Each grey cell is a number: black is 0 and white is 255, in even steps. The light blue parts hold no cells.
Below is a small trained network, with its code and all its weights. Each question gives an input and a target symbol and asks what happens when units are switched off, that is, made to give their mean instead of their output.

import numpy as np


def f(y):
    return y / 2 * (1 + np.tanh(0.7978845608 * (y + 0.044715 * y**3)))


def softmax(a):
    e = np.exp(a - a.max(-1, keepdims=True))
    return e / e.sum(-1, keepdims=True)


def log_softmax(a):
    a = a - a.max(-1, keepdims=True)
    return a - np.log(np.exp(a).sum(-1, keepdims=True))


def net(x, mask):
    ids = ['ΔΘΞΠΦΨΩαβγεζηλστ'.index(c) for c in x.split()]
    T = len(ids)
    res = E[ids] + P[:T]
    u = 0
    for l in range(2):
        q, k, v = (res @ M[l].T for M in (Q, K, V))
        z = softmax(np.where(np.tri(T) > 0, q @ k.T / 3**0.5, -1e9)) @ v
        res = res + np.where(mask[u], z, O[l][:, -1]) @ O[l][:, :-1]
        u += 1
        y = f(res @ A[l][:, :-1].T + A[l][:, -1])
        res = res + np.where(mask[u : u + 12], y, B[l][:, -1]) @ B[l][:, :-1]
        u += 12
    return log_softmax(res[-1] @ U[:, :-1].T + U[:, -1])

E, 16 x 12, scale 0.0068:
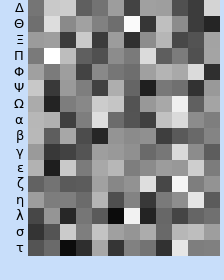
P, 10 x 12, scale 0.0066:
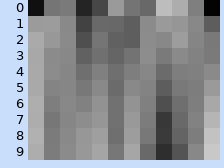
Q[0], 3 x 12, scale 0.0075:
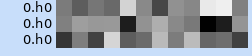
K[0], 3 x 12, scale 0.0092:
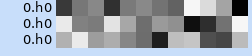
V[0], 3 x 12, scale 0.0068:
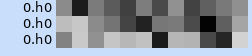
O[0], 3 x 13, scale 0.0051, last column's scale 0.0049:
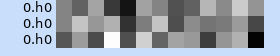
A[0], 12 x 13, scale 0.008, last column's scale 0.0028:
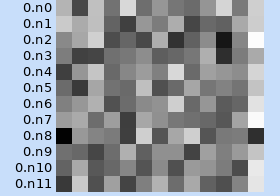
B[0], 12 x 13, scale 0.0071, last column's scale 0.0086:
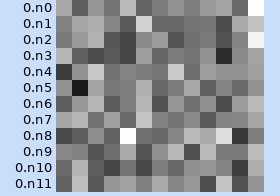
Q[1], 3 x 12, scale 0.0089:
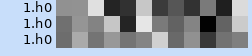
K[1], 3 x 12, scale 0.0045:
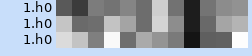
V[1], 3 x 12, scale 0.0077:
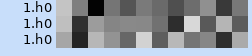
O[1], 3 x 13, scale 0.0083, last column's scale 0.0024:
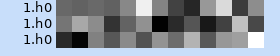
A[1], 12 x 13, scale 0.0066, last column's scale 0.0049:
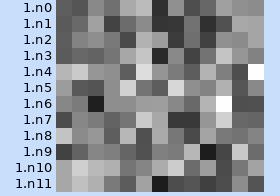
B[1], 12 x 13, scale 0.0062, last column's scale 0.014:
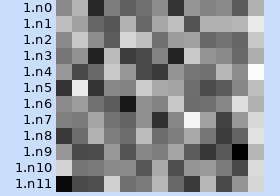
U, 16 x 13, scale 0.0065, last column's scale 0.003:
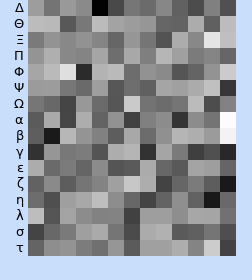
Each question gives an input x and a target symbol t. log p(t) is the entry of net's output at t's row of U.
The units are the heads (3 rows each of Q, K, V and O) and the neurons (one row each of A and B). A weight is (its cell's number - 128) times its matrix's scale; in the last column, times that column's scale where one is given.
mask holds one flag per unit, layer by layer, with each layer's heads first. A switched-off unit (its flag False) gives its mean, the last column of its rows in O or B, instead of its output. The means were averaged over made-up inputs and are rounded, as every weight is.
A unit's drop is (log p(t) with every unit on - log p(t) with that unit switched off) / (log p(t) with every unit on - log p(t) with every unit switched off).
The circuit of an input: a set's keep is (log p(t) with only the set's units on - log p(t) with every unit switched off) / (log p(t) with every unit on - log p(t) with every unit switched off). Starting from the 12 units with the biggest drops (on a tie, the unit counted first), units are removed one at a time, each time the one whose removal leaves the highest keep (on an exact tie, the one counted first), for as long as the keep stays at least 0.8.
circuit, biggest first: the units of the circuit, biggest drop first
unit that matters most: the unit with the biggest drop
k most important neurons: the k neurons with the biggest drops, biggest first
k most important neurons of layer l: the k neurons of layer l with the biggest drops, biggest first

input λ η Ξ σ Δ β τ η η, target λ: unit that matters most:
1.h0
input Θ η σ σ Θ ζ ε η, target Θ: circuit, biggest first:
(1.h0; 0.h0; 0.n10)
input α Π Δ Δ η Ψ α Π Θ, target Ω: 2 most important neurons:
(0.n11; 0.n1)
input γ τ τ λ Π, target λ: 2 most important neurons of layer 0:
(0.n9; 0.n10)
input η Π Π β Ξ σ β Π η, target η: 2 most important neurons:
(0.n10; 1.n8)
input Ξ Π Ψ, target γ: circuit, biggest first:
(1.h0; 0.h0; 1.n4; 0.n9)
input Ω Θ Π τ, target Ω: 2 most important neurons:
(0.n3; 0.n5)
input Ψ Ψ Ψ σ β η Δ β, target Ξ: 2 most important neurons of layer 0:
(0.n1; 0.n6)
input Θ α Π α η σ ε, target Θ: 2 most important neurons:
(1.n5; 0.n10)
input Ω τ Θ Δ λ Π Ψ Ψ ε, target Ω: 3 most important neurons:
(0.n3; 0.n5; 1.n0)
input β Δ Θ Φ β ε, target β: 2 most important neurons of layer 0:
(0.n6; 0.n0)
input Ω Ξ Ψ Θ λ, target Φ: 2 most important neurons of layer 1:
(1.n2; 1.n7)
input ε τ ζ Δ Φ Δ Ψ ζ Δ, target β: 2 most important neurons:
(0.n9; 1.n5)
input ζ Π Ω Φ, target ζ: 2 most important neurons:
(1.n5; 0.n3)
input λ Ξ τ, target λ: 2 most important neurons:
(1.n4; 1.n6)
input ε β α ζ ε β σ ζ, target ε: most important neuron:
(0.n5)
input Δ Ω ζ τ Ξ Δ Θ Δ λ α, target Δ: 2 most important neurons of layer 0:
(0.n8; 0.n5)
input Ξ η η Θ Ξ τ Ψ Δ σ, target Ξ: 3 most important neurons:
(0.n8; 1.n11; 0.n5)
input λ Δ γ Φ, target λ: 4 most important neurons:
(1.n4; 1.n6; 0.n10; 1.n7)
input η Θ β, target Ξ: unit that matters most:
1.n11
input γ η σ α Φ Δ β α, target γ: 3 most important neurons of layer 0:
(0.n3; 0.n9; 0.n5)
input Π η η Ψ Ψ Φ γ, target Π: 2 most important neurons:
(0.n8; 0.n4)
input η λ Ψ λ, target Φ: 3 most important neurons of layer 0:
(0.n10; 0.n11; 0.n1)
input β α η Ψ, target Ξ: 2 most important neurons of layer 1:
(1.n11; 1.n1)
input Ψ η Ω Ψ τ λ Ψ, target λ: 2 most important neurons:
(1.n4; 0.n9)
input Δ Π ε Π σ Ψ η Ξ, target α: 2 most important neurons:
(0.n7; 0.n11)
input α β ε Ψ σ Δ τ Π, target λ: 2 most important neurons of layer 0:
(0.n9; 0.n1)
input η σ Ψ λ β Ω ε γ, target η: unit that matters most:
1.h0
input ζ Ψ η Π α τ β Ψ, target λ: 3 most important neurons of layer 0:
(0.n9; 0.n1; 0.n5)
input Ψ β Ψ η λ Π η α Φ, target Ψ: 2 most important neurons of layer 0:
(0.n3; 0.n5)
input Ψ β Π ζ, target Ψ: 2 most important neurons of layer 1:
(1.n1; 1.n3)
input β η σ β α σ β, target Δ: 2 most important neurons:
(0.n4; 1.n9)
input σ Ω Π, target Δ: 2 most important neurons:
(0.n4; 1.n9)
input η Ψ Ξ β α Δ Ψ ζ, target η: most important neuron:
(0.n10)
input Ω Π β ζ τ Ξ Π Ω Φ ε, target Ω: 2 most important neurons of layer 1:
(1.n0; 1.n3)
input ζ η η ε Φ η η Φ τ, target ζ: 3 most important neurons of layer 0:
(0.n9; 0.n3; 0.n4)
